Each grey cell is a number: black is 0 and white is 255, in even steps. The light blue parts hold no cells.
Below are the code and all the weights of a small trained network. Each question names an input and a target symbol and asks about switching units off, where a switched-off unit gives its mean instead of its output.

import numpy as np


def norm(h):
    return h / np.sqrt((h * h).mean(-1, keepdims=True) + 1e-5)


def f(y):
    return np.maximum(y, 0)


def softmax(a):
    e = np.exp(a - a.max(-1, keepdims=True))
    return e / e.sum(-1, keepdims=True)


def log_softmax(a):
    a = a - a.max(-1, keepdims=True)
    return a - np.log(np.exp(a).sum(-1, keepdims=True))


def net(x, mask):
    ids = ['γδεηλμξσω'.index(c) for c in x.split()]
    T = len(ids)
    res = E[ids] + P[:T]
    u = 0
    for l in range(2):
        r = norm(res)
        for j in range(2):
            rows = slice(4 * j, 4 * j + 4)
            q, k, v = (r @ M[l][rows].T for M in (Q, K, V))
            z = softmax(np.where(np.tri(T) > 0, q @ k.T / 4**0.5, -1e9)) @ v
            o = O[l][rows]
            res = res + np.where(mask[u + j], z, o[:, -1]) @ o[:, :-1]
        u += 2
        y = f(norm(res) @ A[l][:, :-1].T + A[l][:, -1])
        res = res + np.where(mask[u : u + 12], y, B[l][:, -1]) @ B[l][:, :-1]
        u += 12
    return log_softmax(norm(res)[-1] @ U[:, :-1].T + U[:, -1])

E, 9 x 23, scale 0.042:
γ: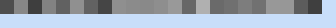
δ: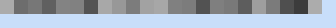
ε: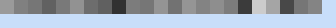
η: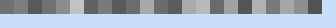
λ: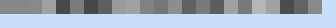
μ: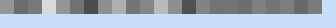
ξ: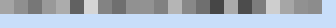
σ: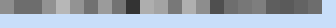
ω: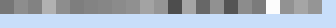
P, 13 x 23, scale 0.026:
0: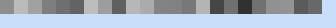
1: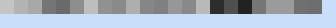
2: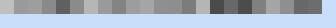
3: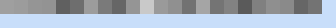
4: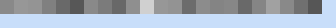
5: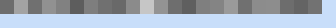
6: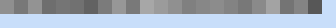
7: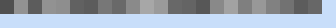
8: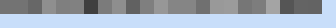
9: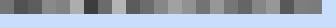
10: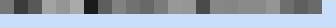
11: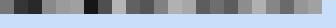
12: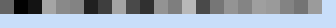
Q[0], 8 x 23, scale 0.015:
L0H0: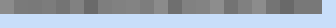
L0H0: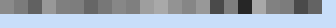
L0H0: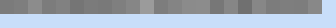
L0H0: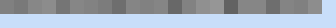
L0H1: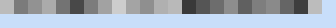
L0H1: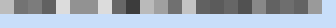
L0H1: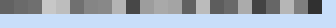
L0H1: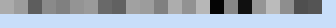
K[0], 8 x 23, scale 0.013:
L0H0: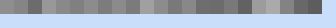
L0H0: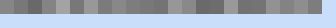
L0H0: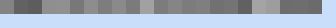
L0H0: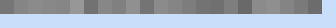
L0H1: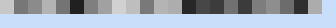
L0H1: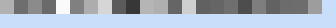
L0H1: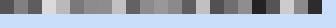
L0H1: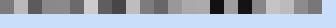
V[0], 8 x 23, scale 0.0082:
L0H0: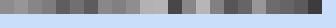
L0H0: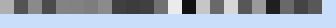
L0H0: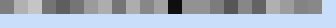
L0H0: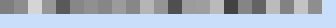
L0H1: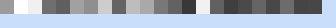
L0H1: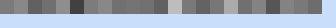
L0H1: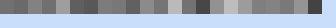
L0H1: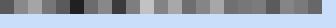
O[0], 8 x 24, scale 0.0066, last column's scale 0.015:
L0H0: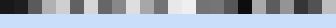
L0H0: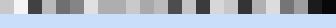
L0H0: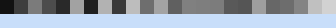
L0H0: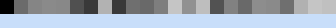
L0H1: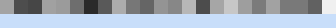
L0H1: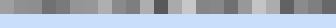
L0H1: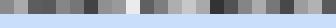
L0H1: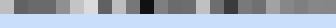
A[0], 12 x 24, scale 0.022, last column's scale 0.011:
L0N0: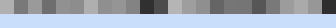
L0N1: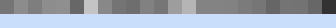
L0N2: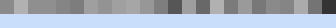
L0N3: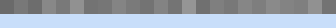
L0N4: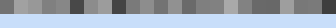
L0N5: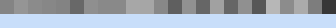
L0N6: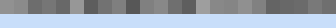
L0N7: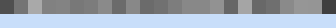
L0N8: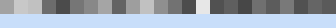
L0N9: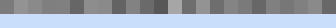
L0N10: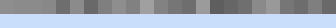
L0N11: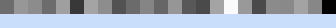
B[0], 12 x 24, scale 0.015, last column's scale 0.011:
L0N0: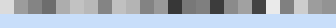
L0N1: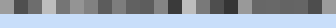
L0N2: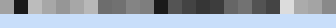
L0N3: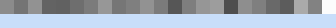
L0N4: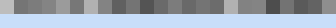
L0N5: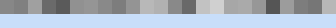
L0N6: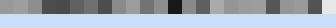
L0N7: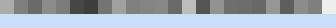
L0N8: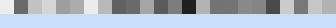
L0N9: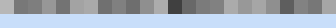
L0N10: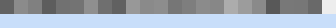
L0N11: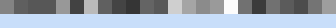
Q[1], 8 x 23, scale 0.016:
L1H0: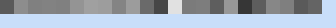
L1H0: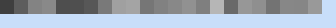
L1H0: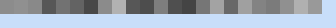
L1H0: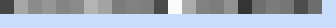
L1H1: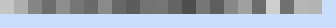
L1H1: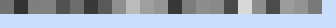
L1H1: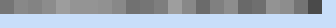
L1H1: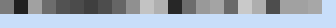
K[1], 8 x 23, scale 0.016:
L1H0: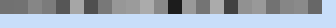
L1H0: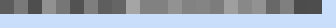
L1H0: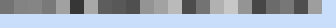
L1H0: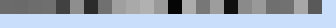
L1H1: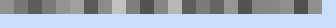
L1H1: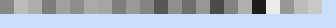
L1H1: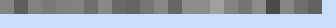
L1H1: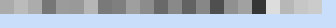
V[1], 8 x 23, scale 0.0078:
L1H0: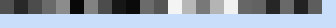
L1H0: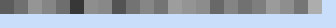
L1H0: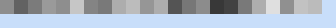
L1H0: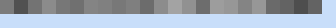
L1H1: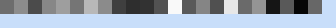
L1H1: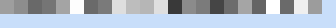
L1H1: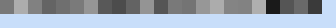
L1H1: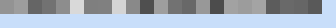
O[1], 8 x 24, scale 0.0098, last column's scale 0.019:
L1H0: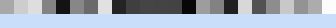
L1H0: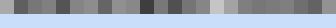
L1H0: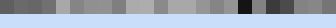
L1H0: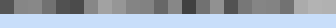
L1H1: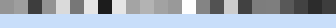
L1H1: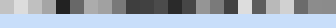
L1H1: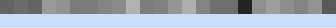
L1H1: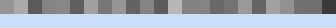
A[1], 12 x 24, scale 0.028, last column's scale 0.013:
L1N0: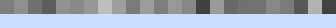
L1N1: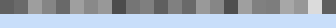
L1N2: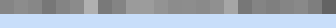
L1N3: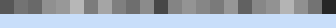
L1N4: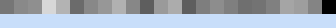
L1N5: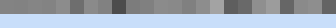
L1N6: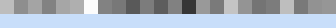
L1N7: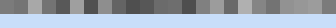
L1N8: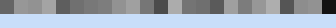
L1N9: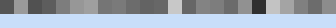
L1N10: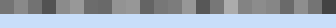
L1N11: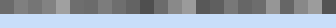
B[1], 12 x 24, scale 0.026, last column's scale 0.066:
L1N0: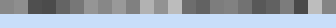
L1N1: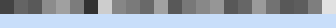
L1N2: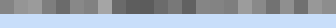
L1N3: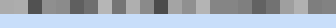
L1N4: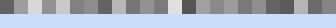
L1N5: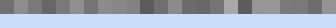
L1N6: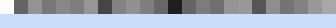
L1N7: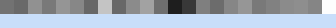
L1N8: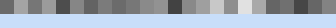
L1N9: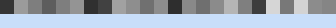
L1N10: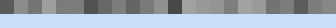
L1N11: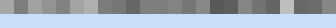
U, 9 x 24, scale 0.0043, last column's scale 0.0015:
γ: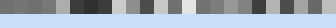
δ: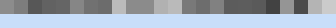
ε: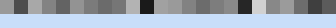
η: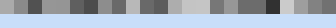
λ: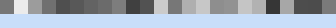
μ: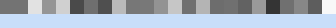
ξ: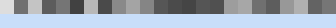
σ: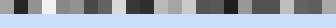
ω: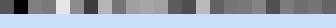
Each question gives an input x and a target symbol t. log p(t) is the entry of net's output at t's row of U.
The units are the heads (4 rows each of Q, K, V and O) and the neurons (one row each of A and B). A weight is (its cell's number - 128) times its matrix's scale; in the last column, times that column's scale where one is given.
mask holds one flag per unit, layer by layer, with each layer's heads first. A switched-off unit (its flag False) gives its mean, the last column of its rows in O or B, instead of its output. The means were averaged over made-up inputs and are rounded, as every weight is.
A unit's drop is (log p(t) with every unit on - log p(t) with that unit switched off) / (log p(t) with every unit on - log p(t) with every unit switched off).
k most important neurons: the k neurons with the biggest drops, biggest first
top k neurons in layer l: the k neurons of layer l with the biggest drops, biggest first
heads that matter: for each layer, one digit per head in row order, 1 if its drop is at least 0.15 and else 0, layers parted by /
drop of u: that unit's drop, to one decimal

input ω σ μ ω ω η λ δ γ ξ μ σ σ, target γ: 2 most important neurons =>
L1N7, L0N8
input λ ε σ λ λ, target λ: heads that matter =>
10 / 01
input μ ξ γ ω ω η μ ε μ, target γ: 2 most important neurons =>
L1N7, L0N8
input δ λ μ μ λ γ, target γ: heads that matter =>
10 / 01
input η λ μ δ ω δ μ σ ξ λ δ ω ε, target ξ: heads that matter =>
11 / 01
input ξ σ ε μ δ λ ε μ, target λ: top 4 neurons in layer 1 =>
L1N7, L1N1, L1N6, L1N10
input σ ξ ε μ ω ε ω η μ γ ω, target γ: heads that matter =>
00 / 11
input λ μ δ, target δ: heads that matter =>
11 / 01
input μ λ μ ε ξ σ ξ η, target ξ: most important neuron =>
L1N6
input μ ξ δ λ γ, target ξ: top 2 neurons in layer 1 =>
L1N1, L1N6
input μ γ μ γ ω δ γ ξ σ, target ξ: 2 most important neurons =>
L0N8, L1N1
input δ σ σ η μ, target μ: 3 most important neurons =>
L1N4, L1N7, L1N1
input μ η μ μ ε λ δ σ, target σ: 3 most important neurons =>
L0N1, L1N7, L1N1
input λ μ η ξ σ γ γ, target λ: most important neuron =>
L1N7
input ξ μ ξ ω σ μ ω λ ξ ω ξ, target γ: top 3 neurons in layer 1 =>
L1N9, L1N7, L1N10
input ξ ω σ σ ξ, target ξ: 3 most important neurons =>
L0N5, L1N6, L1N1
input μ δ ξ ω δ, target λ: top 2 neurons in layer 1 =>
L1N7, L1N1
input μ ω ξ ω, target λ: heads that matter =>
00 / 01
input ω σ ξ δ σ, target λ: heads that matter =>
11 / 01
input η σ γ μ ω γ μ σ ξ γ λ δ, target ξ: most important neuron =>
L1N1
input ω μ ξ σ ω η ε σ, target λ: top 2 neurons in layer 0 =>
L0N8, L0N6
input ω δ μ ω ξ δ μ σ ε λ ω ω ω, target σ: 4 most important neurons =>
L1N7, L1N11, L0N8, L0N7
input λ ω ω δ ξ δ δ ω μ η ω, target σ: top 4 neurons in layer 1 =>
L1N7, L1N11, L1N1, L1N6
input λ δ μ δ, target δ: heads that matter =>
10 / 01
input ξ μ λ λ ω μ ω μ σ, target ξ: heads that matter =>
11 / 01
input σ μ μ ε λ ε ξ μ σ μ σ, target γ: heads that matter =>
11 / 11
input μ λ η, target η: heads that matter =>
11 / 01
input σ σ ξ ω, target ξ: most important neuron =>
L1N6
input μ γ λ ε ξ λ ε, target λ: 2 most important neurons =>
L0N8, L1N7
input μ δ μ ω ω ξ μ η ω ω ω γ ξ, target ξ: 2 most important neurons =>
L1N6, L1N1
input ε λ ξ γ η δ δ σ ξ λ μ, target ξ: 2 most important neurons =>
L1N6, L0N6
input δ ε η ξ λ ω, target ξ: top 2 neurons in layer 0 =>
L0N2, L0N8
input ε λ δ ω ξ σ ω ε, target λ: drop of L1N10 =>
0.2
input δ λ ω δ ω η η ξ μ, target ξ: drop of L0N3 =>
0.0
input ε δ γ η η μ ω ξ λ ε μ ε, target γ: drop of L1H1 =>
1.0
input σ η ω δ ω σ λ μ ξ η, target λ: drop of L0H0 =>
0.2
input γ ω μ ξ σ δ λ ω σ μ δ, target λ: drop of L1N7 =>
0.4
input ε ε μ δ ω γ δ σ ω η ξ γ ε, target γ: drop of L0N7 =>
-0.1
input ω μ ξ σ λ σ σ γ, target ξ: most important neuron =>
L0N8
